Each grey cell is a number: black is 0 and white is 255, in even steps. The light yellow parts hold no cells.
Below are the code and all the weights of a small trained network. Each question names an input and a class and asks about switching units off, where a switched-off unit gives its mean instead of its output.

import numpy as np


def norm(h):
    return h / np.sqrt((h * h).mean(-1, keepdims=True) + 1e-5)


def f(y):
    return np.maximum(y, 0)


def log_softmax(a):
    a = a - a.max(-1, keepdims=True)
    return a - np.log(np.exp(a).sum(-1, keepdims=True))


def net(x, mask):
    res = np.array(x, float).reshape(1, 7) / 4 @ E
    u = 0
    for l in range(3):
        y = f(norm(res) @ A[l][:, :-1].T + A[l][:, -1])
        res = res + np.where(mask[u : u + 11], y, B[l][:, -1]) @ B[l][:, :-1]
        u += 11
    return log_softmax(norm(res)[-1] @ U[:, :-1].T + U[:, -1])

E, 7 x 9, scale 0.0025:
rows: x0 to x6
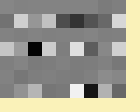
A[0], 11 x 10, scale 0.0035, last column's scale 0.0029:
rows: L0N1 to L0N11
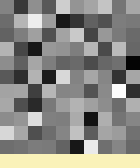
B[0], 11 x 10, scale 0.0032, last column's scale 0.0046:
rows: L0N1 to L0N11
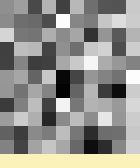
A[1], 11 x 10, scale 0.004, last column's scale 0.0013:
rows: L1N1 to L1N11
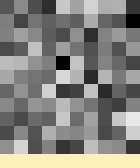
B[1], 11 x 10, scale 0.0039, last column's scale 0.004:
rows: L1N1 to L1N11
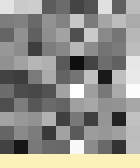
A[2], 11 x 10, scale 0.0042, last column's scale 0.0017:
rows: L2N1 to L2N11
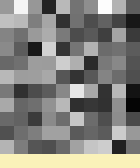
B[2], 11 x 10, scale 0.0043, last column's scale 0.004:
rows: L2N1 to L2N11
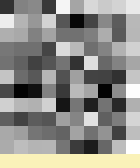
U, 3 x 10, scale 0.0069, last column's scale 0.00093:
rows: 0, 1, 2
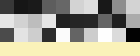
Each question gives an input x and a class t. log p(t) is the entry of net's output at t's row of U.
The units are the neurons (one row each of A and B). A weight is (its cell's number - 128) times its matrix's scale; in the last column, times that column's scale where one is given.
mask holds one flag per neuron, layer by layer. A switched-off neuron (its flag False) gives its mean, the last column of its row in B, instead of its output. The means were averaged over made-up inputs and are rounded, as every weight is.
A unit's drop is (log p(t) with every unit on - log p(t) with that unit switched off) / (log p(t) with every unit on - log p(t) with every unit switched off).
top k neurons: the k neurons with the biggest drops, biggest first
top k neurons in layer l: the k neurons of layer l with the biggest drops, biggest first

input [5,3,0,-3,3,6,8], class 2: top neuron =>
(L0N9)
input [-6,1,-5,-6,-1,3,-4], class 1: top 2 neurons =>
(L0N11; L0N2)
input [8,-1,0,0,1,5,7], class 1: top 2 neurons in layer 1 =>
(L1N5; L1N7)
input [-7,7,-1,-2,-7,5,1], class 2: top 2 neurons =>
(L0N2; L2N1)
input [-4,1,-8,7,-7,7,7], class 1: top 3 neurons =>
(L1N5; L1N7; L0N7)
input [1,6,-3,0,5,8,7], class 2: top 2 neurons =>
(L0N9; L0N2)
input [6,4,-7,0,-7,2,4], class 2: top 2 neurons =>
(L0N9; L0N2)
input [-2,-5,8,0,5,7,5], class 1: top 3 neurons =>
(L0N6; L1N5; L1N7)
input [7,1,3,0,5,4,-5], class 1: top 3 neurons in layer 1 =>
(L1N9; L1N11; L1N6)
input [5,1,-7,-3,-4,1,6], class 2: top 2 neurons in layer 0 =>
(L0N9; L0N2)
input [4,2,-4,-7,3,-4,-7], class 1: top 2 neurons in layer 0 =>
(L0N11; L0N2)
